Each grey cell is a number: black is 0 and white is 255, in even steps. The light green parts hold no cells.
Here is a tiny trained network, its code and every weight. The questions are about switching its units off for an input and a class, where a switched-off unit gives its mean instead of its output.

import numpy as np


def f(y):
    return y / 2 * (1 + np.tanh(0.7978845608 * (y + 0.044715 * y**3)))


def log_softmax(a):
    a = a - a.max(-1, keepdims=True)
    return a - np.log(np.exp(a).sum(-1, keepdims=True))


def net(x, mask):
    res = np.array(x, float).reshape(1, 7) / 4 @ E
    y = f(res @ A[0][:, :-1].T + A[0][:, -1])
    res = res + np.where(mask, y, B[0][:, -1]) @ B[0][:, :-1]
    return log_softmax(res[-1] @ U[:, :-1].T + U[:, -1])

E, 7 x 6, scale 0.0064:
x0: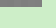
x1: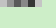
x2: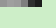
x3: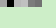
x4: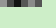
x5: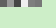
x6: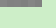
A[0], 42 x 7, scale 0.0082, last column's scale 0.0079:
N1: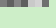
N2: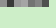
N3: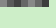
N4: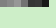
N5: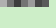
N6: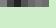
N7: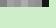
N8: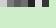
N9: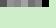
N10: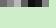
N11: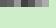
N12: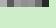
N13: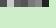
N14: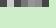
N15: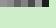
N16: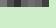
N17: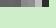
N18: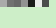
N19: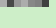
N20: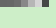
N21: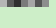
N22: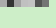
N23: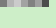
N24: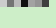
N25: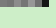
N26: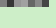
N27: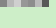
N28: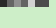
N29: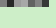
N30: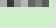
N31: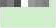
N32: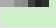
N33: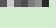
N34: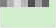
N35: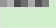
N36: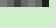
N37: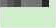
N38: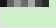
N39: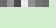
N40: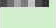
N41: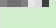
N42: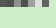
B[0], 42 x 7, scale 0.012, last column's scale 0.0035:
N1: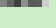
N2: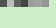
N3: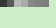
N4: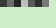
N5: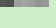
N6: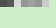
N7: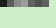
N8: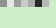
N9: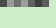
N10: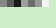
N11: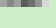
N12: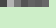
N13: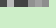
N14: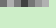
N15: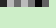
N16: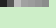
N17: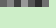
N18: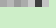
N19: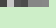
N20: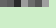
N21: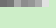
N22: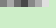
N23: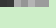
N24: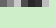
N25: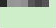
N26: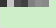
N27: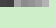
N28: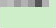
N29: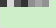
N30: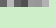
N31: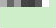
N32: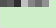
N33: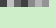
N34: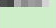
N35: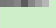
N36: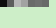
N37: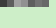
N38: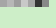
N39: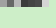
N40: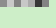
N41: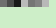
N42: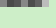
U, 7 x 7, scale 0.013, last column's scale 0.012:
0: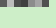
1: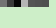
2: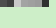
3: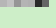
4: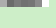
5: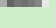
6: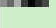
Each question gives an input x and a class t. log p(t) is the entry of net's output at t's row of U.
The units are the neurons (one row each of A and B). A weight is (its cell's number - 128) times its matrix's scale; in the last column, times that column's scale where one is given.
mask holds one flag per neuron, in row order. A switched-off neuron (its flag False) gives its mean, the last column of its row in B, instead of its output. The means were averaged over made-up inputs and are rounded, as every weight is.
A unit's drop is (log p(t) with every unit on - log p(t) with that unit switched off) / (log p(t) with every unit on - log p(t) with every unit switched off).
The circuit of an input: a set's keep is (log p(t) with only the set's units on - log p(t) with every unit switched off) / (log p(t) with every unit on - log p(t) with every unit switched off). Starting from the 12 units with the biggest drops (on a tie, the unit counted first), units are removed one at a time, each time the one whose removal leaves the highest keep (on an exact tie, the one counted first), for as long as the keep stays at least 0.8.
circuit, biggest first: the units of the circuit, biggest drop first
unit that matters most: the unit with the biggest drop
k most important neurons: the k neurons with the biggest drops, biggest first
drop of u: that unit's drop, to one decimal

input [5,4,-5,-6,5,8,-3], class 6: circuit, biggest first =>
[N39 N31]
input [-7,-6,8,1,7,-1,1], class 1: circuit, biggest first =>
[N10]
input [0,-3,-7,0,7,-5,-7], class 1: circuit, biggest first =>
[N1 N41]
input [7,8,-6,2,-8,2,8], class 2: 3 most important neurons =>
[N27 N34 N23]
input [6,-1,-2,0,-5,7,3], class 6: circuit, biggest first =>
[N31 N39]
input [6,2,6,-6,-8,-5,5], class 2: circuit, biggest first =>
[N34 N23]
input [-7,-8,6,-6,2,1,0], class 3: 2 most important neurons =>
[N38 N28]
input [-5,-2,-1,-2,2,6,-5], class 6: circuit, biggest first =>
[N39 N31]
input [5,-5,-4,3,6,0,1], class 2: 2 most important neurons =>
[N6 N21]
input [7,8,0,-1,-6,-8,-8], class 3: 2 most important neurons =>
[N8 N18]
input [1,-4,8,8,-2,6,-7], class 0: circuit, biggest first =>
[N22 N29 N30]
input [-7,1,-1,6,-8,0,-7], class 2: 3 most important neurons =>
[N34 N23 N27]
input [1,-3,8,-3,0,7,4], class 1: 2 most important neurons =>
[N10 N32]
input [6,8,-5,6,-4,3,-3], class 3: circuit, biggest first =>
[N18]
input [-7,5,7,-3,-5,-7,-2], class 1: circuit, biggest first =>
[N10 N32]
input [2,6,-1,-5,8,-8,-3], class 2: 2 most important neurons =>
[N6 N16]
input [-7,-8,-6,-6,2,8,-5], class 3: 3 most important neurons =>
[N28 N38 N40]
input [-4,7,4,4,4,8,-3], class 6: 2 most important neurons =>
[N31 N39]
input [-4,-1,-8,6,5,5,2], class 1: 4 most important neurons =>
[N41 N20 N1 N17]
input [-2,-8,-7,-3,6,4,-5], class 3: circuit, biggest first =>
[N28]
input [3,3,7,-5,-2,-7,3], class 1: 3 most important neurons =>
[N10 N32 N4]
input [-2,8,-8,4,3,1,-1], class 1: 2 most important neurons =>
[N41 N20]
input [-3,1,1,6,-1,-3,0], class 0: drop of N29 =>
0.1
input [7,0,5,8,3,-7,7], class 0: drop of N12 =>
0.0
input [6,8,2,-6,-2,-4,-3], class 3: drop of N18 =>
0.1
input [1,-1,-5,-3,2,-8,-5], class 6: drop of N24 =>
0.7
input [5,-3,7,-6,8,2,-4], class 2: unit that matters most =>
N6
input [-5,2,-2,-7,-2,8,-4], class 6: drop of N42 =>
-0.1
